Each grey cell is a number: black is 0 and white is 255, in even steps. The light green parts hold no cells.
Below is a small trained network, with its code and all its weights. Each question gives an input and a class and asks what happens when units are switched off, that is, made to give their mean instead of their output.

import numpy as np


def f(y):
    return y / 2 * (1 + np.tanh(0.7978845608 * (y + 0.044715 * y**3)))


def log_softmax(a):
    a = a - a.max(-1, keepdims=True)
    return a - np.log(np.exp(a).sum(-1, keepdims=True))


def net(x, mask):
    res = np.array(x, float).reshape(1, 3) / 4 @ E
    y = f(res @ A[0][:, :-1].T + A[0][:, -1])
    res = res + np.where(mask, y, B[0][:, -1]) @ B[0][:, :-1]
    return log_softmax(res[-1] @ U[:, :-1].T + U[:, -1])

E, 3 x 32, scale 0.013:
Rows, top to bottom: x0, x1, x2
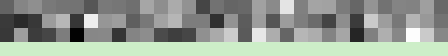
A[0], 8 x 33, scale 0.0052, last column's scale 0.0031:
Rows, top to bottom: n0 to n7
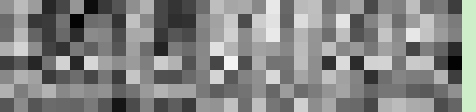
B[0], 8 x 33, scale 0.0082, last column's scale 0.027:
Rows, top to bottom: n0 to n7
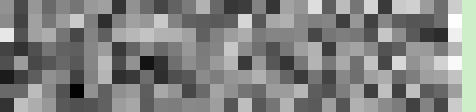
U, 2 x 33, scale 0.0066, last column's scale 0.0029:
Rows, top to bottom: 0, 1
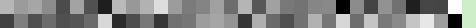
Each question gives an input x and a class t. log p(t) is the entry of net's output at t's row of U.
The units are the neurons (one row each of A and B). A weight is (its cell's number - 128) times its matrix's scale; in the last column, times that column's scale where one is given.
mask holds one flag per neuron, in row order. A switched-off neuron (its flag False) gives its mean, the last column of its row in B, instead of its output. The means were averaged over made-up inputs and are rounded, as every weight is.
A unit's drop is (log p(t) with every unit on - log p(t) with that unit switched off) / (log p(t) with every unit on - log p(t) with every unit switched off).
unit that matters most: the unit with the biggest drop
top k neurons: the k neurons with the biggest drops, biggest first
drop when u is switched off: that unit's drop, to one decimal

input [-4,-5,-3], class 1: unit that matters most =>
n1
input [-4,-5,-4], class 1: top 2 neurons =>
(n1 n2)
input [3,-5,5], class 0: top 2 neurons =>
(n1 n4)
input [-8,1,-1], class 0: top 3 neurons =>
(n4 n0 n5)
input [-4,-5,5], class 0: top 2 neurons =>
(n1 n4)
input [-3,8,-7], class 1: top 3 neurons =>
(n1 n2 n7)
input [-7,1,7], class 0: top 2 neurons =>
(n1 n2)
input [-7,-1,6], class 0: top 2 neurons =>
(n1 n2)
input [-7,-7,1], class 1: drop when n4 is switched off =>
0.0
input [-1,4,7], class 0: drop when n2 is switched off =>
0.1
